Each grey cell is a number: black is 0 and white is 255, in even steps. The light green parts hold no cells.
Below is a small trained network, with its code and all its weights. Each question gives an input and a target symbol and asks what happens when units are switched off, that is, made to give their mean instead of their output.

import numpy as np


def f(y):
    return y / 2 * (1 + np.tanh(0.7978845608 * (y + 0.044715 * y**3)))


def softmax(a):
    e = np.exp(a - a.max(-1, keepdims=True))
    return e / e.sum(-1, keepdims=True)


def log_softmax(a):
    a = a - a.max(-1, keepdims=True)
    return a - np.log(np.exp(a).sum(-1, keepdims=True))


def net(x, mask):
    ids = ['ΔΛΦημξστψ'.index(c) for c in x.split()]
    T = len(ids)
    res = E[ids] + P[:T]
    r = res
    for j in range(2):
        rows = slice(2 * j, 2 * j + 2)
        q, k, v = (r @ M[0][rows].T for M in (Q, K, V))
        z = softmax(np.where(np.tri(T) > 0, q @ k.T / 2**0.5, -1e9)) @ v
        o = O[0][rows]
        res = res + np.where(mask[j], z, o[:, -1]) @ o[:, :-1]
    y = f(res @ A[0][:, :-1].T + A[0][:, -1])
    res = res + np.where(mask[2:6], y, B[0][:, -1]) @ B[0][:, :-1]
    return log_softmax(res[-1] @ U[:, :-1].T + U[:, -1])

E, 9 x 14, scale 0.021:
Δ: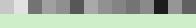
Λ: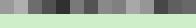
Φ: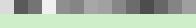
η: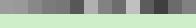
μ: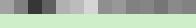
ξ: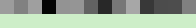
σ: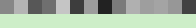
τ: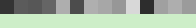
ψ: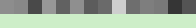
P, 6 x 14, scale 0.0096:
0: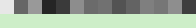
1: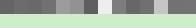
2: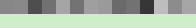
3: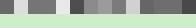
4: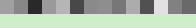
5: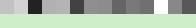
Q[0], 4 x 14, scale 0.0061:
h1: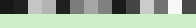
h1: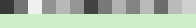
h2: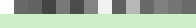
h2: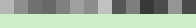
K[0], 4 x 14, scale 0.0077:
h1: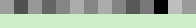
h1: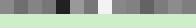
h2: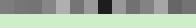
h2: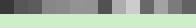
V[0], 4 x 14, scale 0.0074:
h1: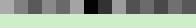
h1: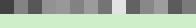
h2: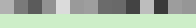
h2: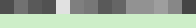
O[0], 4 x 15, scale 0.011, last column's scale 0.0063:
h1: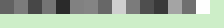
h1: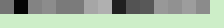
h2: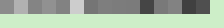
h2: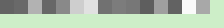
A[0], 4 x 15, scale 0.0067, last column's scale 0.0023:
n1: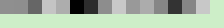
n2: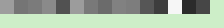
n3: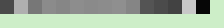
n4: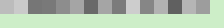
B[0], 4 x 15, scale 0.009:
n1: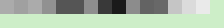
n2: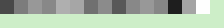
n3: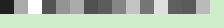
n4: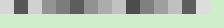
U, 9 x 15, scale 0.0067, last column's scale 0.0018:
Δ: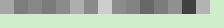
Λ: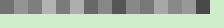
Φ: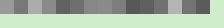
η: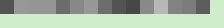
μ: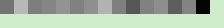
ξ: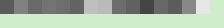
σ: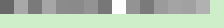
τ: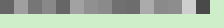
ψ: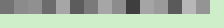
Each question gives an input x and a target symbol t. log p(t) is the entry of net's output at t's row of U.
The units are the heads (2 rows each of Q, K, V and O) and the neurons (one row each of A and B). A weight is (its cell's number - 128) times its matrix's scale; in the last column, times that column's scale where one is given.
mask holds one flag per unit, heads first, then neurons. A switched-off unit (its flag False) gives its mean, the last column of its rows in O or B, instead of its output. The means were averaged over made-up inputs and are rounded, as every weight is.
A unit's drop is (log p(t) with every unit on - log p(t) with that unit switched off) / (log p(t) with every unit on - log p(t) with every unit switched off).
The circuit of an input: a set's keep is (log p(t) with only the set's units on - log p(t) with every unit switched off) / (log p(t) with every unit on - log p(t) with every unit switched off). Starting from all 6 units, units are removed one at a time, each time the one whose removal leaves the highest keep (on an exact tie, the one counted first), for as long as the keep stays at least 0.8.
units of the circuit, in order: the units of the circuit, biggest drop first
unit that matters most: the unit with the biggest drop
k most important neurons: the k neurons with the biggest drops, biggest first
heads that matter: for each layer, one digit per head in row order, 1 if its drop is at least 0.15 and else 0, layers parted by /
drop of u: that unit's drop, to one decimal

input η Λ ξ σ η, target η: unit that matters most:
h2
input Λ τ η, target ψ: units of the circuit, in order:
[h1; h2]
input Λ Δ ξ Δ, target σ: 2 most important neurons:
[n3; n2]
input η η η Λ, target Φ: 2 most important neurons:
[n1; n4]
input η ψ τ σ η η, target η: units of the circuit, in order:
[h2; n3]
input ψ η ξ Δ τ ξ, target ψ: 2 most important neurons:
[n1; n4]
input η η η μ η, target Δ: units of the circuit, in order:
[h2; h1; n4; n1]
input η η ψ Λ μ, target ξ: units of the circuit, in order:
[h1; n3]
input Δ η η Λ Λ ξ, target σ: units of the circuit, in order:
[h1; n1]
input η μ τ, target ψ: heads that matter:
10
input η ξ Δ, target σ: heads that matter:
11
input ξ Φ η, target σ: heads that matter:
10
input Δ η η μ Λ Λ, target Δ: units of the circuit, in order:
[h2; n1; n4; h1]
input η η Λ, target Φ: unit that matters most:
h1
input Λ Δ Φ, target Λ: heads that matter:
01
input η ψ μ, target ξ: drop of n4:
0.1
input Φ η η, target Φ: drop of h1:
1.3
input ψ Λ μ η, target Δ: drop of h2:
0.7
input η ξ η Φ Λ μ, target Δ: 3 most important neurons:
[n1; n4; n2]
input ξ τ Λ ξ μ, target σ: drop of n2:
0.2
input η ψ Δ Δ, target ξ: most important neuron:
[n4]
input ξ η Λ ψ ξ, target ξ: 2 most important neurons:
[n4; n1]
